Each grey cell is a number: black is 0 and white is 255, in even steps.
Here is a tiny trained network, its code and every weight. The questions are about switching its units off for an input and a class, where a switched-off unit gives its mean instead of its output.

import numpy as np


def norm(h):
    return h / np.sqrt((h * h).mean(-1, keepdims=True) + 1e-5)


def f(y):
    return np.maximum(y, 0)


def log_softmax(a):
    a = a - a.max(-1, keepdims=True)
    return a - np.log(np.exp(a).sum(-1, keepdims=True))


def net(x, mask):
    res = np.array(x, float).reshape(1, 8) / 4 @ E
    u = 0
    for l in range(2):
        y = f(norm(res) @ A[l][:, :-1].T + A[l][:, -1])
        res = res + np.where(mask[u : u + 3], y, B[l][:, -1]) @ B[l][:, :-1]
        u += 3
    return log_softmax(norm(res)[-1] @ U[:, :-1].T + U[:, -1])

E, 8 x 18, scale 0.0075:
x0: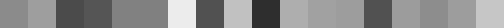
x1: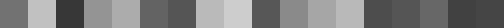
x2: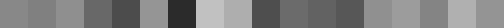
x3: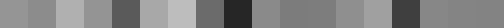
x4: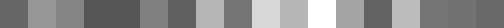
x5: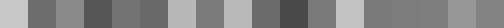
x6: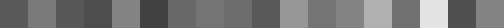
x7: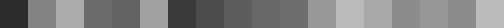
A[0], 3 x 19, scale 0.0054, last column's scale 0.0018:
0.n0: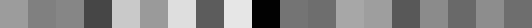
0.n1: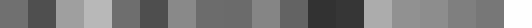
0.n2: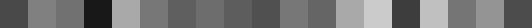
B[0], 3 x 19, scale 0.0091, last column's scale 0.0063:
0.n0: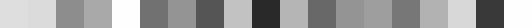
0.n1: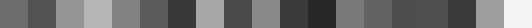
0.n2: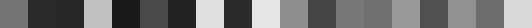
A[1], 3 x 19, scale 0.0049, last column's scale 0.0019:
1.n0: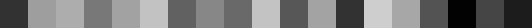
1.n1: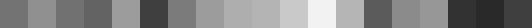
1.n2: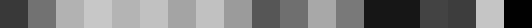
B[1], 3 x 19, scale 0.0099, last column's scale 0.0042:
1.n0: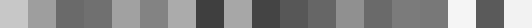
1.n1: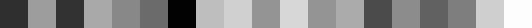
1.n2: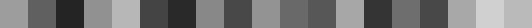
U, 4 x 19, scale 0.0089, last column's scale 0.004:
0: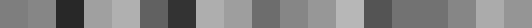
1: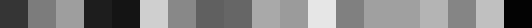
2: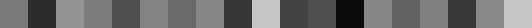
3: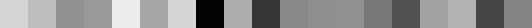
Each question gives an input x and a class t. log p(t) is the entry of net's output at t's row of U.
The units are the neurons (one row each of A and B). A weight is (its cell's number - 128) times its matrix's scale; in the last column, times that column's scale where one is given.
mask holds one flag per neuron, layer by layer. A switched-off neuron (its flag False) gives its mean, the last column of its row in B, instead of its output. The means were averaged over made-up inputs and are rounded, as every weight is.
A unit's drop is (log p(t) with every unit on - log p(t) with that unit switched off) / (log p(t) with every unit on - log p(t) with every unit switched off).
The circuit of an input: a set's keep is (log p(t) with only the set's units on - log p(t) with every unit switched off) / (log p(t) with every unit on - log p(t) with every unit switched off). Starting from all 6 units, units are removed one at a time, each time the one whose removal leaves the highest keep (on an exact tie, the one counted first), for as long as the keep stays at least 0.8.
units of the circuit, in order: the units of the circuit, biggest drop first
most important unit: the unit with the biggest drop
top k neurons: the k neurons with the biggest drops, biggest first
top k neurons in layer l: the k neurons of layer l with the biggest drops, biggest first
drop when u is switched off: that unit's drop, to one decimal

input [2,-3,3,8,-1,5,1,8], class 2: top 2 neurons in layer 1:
(1.n1 1.n0)
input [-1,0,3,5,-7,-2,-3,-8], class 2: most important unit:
0.n1
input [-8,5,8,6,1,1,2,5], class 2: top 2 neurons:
(1.n1 0.n0)
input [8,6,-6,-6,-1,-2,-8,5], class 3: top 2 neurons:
(0.n0 0.n2)
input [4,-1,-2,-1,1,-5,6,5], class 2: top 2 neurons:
(0.n2 0.n0)
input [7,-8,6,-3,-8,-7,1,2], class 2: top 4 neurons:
(0.n1 1.n1 1.n0 0.n2)
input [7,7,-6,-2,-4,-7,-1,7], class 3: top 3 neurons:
(0.n0 0.n1 1.n2)
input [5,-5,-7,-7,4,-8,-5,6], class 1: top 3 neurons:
(0.n1 0.n0 1.n2)
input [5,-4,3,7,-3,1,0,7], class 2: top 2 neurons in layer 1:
(1.n0 1.n1)
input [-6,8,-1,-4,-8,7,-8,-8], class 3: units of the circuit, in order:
(1.n1 0.n2)
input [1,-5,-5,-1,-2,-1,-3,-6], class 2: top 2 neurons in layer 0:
(0.n1 0.n0)
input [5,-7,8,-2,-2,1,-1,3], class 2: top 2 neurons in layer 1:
(1.n0 1.n1)
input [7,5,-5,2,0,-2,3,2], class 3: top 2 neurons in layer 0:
(0.n0 0.n1)
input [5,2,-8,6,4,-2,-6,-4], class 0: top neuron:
(1.n1)
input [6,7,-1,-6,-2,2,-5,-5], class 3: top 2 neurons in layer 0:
(0.n0 0.n2)
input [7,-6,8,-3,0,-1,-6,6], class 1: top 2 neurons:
(0.n0 1.n0)
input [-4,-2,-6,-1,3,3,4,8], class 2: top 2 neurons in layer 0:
(0.n2 0.n0)
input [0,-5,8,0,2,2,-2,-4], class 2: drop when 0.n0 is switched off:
0.1
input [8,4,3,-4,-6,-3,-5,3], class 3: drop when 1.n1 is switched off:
0.0
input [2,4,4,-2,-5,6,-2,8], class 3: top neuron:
(0.n0)
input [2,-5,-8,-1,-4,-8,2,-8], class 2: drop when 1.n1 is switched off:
0.1
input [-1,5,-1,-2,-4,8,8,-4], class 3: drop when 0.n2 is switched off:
-0.1
